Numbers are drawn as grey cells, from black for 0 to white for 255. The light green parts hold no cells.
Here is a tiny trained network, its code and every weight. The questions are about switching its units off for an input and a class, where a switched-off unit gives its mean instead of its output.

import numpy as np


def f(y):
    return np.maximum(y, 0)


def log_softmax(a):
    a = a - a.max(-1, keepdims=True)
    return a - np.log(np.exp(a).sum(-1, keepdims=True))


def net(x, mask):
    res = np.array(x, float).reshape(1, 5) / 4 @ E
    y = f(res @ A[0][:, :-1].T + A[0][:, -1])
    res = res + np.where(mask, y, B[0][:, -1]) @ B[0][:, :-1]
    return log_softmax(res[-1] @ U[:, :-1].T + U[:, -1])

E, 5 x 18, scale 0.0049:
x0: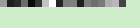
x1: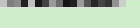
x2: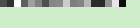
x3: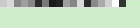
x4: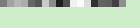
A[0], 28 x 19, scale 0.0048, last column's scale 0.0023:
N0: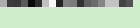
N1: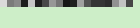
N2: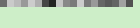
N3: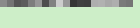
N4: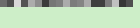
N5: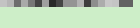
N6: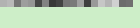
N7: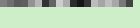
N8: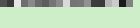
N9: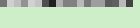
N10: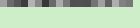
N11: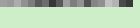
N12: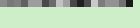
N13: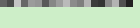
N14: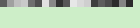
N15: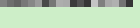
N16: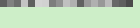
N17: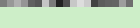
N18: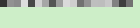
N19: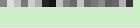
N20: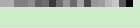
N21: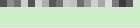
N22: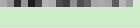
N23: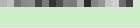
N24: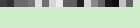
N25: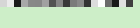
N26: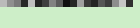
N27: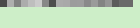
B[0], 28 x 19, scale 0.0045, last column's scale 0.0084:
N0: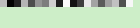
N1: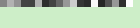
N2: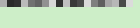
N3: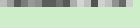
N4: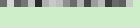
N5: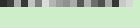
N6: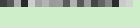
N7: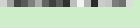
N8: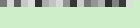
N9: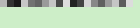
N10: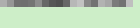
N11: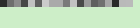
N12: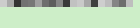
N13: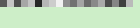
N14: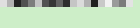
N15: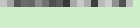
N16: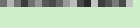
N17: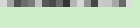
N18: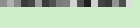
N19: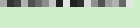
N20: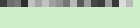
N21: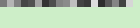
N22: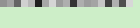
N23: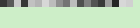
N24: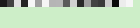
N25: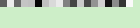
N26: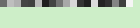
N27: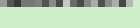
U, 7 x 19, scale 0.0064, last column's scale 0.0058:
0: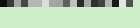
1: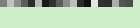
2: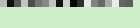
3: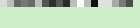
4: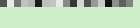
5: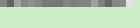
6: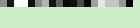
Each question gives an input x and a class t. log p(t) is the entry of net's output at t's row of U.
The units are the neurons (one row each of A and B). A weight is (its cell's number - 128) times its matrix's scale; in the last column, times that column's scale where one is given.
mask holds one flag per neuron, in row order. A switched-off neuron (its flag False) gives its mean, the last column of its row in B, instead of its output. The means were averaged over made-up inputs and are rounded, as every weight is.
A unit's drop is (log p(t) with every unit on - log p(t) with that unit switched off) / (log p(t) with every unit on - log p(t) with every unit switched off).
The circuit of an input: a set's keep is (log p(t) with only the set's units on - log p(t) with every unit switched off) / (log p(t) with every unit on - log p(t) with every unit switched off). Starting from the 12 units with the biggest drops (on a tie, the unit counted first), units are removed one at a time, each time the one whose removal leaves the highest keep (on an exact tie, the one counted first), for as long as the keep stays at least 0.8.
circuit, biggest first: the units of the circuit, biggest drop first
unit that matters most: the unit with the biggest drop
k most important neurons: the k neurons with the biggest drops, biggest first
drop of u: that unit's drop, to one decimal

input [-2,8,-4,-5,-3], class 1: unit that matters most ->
N1
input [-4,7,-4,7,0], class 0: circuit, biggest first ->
[N23; N6]
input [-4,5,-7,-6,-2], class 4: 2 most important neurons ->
[N25; N23]
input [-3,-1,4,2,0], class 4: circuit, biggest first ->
[N8; N4]
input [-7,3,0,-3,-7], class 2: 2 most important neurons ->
[N19; N9]
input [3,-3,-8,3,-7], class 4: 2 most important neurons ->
[N25; N22]
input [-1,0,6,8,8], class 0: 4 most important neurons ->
[N5; N23; N11; N6]
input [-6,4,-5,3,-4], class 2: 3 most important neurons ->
[N19; N9; N2]
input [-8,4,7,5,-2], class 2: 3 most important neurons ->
[N19; N2; N9]
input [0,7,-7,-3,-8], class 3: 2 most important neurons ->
[N7; N3]
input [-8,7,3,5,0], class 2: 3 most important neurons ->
[N19; N2; N9]
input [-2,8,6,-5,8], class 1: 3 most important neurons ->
[N1; N26; N7]
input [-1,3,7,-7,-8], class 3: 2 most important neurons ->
[N7; N12]
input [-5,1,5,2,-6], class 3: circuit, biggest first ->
[N7]
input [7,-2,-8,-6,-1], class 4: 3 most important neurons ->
[N22; N25; N19]
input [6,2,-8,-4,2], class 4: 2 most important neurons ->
[N25; N22]
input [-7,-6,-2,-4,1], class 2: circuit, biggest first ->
[N9; N2]
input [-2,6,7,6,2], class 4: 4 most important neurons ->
[N8; N4; N24; N13]
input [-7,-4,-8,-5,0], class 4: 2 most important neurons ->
[N25; N0]
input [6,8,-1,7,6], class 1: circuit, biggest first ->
[N26]
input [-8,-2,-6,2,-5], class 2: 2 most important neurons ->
[N19; N9]
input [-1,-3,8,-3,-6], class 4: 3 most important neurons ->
[N8; N13; N4]
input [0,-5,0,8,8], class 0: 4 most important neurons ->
[N5; N23; N6; N11]
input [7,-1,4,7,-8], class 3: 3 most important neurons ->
[N7; N15; N3]
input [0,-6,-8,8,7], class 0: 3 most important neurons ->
[N5; N6; N23]
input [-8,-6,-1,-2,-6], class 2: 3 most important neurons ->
[N9; N2; N19]
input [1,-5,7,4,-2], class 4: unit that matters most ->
N8
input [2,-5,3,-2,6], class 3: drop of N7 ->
-0.1
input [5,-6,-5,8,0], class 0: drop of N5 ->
0.1
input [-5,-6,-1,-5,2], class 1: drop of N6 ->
0.2
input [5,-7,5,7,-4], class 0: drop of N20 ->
0.2
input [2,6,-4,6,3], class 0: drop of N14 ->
0.0
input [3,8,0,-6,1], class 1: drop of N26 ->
0.4
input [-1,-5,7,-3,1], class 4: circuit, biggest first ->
[N8]
